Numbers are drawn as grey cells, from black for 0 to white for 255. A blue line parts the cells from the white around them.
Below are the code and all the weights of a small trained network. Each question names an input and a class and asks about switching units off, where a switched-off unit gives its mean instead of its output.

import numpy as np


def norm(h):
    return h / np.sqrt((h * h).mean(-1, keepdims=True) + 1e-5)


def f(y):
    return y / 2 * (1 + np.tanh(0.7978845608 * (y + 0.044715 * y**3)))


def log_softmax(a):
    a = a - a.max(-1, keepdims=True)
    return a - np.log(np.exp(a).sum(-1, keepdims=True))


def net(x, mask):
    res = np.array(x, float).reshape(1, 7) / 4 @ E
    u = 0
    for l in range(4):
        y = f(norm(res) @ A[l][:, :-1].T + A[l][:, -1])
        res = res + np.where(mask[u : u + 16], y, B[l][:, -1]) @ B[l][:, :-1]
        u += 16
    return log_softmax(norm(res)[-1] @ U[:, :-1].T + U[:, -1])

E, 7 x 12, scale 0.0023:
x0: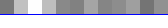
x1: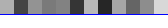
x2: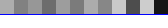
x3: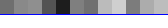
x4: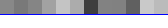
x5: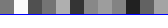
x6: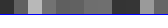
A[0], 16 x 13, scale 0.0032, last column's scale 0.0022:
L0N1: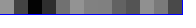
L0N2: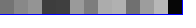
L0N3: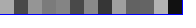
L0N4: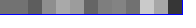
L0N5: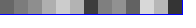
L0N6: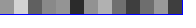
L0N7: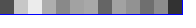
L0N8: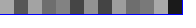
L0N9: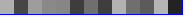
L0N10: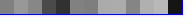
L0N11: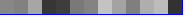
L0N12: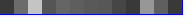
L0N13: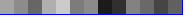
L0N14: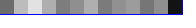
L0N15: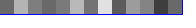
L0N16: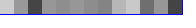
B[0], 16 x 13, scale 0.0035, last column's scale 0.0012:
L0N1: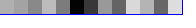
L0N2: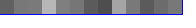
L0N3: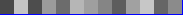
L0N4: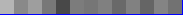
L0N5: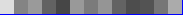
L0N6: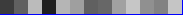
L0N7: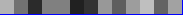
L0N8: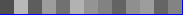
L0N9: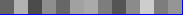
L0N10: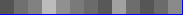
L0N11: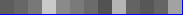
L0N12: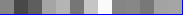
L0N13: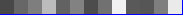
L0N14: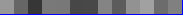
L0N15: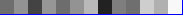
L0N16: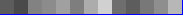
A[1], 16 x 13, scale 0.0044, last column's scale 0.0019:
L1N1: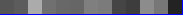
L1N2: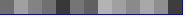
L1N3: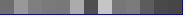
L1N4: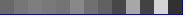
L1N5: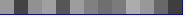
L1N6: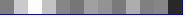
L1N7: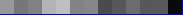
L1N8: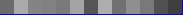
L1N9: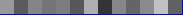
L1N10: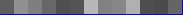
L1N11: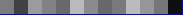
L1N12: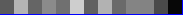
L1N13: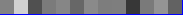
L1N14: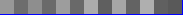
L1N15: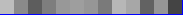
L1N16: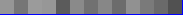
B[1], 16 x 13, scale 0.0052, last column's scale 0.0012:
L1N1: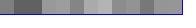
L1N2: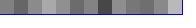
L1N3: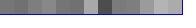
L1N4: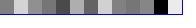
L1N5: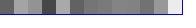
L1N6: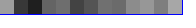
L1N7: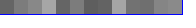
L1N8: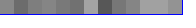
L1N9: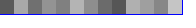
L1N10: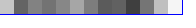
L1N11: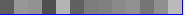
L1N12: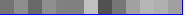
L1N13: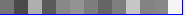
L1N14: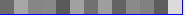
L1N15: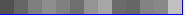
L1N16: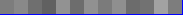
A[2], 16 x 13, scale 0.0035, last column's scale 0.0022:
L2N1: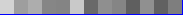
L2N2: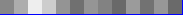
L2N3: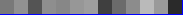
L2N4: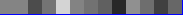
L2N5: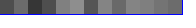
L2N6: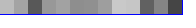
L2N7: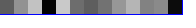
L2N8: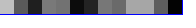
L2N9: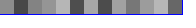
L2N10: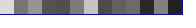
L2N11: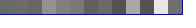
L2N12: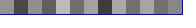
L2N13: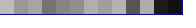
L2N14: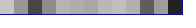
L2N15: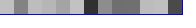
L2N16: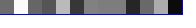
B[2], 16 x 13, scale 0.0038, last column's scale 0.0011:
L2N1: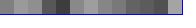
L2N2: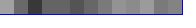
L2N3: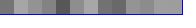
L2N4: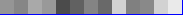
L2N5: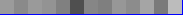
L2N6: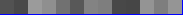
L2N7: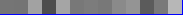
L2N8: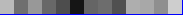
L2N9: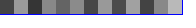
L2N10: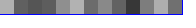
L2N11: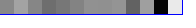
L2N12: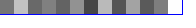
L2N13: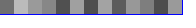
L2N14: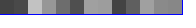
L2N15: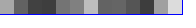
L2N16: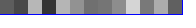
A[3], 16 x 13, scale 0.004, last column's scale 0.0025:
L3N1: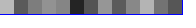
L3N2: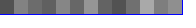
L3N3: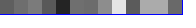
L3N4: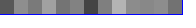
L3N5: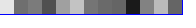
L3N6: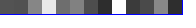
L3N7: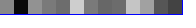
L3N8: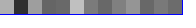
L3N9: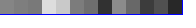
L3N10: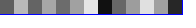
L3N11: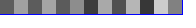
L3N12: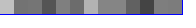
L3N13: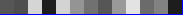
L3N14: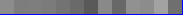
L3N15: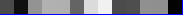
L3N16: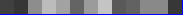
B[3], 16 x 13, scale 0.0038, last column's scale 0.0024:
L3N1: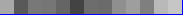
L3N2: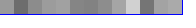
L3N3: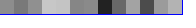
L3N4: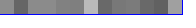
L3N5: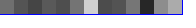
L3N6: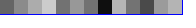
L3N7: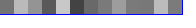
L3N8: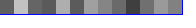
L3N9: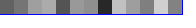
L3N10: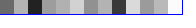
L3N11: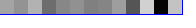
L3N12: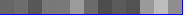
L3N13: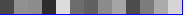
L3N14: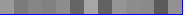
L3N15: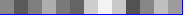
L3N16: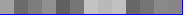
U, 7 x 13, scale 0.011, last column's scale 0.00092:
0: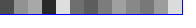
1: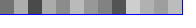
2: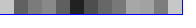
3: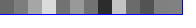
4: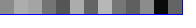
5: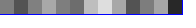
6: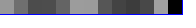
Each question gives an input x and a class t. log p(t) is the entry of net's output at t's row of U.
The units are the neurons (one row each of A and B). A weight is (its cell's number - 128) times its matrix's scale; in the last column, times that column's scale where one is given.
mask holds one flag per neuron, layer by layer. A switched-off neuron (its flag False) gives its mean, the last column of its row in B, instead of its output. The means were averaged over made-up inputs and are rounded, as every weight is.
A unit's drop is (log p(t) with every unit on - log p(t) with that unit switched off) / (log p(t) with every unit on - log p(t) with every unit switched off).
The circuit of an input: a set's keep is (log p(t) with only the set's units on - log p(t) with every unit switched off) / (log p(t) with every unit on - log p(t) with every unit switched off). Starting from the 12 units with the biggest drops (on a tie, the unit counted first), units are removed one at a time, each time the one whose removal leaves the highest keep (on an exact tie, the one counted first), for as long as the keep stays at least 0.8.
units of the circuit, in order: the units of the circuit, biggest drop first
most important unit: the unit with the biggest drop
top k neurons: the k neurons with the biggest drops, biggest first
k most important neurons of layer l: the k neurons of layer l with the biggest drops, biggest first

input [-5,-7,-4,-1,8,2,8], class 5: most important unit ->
L0N12
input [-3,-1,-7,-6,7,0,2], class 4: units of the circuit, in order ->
(L1N4, L3N11)
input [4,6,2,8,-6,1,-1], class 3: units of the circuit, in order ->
(L0N11, L3N6)
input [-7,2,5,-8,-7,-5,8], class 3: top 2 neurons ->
(L0N13, L1N7)
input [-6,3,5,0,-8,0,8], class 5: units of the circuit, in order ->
(L0N12, L3N15)
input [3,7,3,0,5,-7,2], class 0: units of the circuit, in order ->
(L1N11, L3N13)
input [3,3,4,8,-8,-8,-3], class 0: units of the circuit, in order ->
(L1N11, L1N5, L3N13)
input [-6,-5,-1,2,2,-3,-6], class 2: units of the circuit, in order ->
(L0N1, L2N8)
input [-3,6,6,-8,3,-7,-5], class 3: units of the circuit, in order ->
(L0N13, L3N6)
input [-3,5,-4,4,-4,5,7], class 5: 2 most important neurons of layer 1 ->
(L1N1, L1N5)
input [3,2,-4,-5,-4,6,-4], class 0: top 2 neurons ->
(L0N6, L2N16)
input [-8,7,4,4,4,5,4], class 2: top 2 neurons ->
(L0N1, L0N15)
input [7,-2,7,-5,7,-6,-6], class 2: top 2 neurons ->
(L1N6, L1N10)
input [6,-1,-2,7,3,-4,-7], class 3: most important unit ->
L0N1
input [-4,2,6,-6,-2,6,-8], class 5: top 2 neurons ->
(L2N14, L1N4)
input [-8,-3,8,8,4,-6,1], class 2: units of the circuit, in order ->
(L0N1, L2N8, L3N3)
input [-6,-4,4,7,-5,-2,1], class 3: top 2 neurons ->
(L0N7, L1N6)
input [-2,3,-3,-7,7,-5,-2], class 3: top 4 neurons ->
(L0N13, L1N7, L1N10, L3N6)
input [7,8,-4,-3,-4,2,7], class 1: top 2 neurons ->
(L1N9, L0N1)
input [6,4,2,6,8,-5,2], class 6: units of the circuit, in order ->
(L2N15, L0N5, L3N5)
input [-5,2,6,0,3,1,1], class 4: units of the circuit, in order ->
(L1N14)
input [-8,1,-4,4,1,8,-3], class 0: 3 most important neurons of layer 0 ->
(L0N6, L0N7, L0N14)
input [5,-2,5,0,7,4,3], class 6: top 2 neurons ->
(L2N15, L0N1)
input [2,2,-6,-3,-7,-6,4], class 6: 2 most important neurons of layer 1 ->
(L1N10, L1N13)
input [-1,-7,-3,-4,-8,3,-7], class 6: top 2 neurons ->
(L1N10, L2N10)
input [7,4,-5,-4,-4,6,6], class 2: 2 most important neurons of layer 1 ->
(L1N6, L1N5)
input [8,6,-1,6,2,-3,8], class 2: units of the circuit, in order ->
(L1N6)
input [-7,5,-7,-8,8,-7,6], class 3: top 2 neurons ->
(L0N13, L1N13)
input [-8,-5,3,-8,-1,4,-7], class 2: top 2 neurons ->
(L0N1, L2N8)
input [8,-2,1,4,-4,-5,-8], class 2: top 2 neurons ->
(L1N6, L2N8)
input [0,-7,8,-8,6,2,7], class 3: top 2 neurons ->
(L0N13, L1N7)
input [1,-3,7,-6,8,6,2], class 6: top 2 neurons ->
(L2N15, L1N4)
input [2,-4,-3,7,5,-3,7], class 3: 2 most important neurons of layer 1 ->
(L1N2, L1N15)
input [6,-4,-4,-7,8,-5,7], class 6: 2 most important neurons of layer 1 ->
(L1N15, L1N2)
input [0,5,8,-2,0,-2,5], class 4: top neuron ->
(L0N15)
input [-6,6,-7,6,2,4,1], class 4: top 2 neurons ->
(L1N4, L0N15)
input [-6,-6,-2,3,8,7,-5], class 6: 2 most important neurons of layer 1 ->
(L1N5, L1N11)
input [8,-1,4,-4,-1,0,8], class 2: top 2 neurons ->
(L1N6, L2N8)
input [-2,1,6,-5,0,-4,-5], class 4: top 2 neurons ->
(L2N13, L0N11)
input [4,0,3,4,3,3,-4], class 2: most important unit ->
L0N13
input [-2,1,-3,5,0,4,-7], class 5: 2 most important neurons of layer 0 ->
(L0N13, L0N16)
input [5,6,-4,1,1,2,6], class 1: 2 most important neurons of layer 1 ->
(L1N9, L1N15)
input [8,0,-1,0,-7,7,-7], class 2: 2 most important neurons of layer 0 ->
(L0N7, L0N14)
